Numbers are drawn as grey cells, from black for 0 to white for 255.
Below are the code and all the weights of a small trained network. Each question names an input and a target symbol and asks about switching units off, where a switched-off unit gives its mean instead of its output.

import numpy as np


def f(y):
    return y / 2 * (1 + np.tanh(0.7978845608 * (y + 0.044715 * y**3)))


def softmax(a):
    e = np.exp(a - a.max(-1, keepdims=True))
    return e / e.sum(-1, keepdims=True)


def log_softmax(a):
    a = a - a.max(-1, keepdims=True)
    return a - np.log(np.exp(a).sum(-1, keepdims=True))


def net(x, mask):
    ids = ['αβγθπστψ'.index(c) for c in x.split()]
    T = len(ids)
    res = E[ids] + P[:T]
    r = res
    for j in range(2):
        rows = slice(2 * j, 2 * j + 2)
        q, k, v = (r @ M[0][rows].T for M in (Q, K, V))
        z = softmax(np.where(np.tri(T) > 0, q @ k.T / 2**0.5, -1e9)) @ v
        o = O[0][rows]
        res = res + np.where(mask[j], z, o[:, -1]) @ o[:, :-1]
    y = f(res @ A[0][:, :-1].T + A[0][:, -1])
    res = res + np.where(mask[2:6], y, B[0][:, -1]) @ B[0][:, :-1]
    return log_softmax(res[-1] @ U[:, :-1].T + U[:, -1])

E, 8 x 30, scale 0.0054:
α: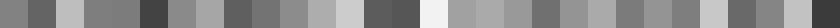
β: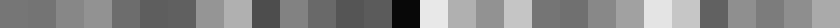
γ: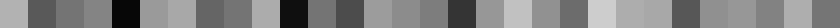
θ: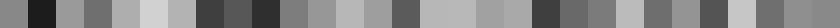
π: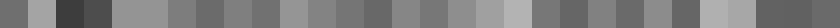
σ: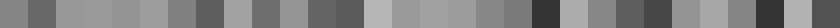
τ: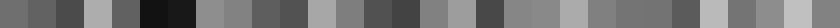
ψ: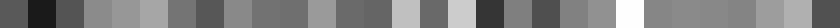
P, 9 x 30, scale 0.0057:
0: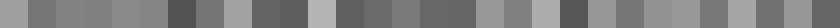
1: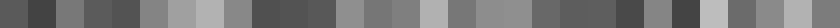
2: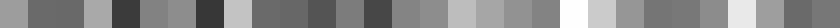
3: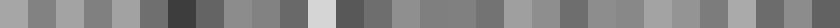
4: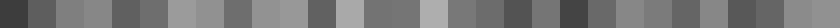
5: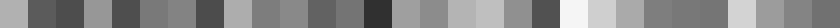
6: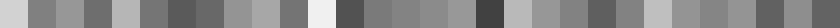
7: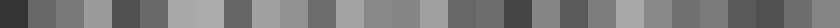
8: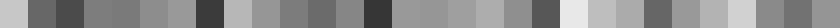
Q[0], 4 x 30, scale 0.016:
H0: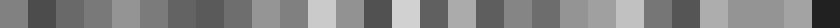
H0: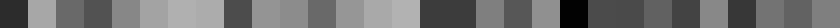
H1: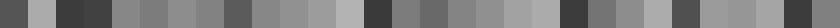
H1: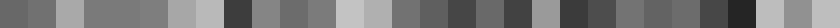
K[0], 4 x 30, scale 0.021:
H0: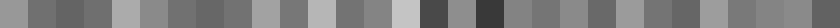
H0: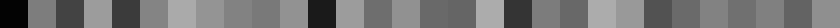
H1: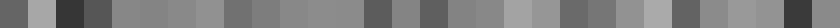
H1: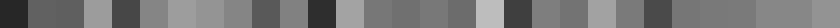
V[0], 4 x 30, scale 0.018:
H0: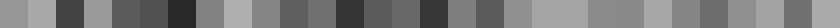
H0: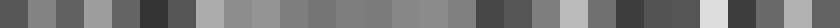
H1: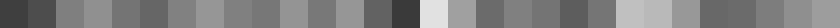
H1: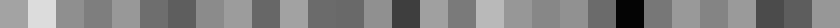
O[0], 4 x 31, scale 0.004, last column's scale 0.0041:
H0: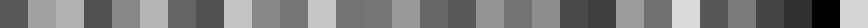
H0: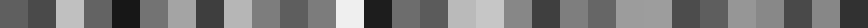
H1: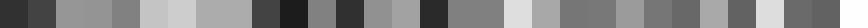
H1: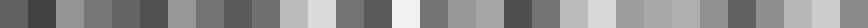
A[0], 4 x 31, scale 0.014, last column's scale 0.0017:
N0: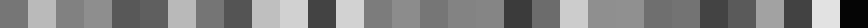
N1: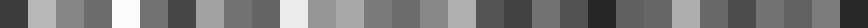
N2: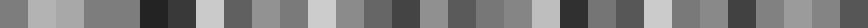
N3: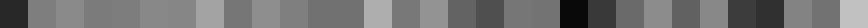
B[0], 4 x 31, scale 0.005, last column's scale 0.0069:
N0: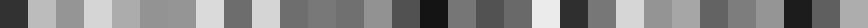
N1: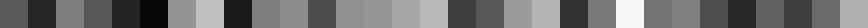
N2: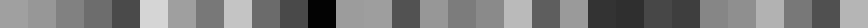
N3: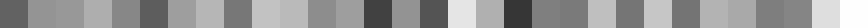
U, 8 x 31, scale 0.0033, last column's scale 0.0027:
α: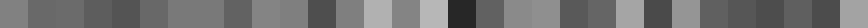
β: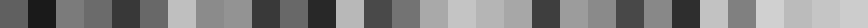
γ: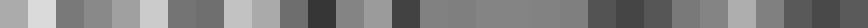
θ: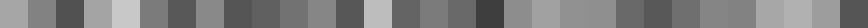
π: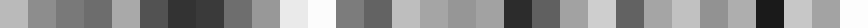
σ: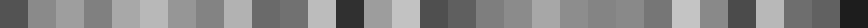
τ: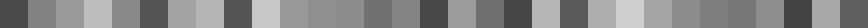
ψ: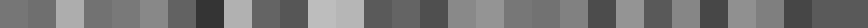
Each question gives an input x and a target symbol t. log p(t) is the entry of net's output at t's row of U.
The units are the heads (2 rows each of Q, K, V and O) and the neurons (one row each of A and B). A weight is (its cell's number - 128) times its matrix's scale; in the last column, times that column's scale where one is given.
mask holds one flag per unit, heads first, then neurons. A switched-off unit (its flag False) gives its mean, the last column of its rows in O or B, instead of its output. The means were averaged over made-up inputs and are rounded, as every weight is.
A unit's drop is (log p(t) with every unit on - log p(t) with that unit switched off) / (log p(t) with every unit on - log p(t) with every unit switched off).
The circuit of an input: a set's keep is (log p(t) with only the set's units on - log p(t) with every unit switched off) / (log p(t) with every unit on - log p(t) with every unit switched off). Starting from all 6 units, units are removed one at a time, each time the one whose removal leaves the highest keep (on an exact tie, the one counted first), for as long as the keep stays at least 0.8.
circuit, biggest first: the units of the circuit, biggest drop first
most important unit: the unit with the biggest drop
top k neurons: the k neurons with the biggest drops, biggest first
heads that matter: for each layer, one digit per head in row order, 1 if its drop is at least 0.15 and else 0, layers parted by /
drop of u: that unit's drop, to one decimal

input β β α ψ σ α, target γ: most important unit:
H1
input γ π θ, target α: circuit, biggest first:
(H0; H1; N1)
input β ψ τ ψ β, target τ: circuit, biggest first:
(N3; H0; N1)
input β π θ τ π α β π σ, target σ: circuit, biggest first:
(H1; H0)
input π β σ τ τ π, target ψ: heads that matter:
10
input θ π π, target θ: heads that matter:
10
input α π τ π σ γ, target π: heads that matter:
11
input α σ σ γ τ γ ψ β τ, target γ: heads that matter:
01
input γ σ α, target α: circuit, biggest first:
(H0; H1; N1)
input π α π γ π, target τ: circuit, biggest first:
(N0; H1; H0)
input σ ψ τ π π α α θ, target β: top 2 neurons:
(N0; N3)
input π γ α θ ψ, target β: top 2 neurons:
(N0; N3)
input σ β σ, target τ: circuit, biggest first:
(H1; N0; H0)
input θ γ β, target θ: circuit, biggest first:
(H0)
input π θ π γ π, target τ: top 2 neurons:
(N0; N2)
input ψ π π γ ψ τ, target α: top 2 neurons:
(N1; N3)
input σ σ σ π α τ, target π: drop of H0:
0.2
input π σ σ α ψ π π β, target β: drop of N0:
0.2
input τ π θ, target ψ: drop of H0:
0.9
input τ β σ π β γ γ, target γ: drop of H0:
0.1
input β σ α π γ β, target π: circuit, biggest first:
(H1)
